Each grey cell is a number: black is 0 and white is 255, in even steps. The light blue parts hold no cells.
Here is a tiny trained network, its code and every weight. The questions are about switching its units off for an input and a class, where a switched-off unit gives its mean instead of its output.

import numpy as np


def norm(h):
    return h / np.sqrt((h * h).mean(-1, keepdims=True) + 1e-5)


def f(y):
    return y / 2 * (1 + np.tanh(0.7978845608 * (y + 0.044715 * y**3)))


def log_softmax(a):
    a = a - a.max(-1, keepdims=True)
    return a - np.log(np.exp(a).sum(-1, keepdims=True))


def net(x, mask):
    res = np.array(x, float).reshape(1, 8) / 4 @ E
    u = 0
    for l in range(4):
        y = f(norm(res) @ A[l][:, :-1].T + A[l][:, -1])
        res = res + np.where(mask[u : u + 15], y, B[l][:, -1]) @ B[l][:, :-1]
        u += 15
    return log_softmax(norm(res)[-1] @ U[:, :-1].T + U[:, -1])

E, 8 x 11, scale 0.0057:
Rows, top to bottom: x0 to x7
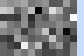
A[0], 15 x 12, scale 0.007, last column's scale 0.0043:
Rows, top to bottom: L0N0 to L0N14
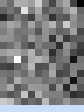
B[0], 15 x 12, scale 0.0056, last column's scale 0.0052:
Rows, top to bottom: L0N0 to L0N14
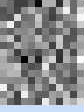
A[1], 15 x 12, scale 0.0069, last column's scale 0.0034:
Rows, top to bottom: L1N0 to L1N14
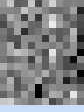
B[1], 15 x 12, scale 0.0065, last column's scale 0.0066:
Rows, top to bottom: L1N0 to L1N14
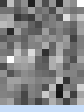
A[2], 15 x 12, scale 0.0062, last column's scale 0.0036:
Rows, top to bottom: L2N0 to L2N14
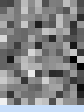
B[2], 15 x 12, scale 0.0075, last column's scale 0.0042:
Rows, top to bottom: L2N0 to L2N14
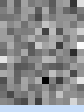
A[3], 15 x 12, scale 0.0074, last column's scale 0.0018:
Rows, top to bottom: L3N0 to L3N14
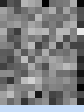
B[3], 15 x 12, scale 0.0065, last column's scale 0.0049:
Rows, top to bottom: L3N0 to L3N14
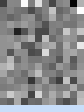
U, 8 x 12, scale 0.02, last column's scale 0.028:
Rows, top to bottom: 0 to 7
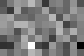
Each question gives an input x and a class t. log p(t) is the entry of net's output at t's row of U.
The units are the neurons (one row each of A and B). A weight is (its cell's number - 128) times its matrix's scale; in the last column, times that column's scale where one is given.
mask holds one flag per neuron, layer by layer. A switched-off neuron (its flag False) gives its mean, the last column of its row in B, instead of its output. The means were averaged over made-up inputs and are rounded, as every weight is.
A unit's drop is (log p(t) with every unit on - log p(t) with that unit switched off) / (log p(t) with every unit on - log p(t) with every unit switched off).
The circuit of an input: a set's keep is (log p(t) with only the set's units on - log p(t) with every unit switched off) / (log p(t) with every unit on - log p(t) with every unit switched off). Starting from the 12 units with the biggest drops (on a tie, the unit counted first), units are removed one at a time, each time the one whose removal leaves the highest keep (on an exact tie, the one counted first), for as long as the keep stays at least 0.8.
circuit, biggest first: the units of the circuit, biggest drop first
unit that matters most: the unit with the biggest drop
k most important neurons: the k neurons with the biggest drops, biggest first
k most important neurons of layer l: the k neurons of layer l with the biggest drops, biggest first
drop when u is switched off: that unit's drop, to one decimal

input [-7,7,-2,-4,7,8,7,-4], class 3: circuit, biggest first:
[L0N8 L1N8 L1N11]
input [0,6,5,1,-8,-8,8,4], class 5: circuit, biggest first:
[L0N1 L3N0]
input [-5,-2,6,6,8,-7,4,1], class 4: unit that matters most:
L0N12
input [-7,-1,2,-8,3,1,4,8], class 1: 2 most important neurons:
[L0N9 L0N2]
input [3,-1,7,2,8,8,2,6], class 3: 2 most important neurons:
[L1N8 L0N13]
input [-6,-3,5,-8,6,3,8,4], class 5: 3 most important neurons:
[L0N8 L0N2 L0N13]
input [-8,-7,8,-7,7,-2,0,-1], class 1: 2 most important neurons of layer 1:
[L1N4 L1N0]
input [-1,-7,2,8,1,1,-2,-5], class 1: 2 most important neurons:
[L2N11 L1N0]
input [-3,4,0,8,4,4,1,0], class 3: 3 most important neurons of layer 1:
[L1N8 L1N11 L1N9]
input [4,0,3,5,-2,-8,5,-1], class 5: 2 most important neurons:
[L0N1 L0N9]
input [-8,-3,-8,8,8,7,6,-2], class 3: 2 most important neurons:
[L1N8 L0N14]
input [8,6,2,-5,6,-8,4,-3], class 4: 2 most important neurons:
[L0N12 L0N8]
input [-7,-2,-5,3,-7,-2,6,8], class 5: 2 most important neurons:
[L0N1 L0N8]
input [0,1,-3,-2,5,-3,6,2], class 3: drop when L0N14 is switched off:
0.2
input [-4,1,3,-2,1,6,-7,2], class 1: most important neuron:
[L1N4]
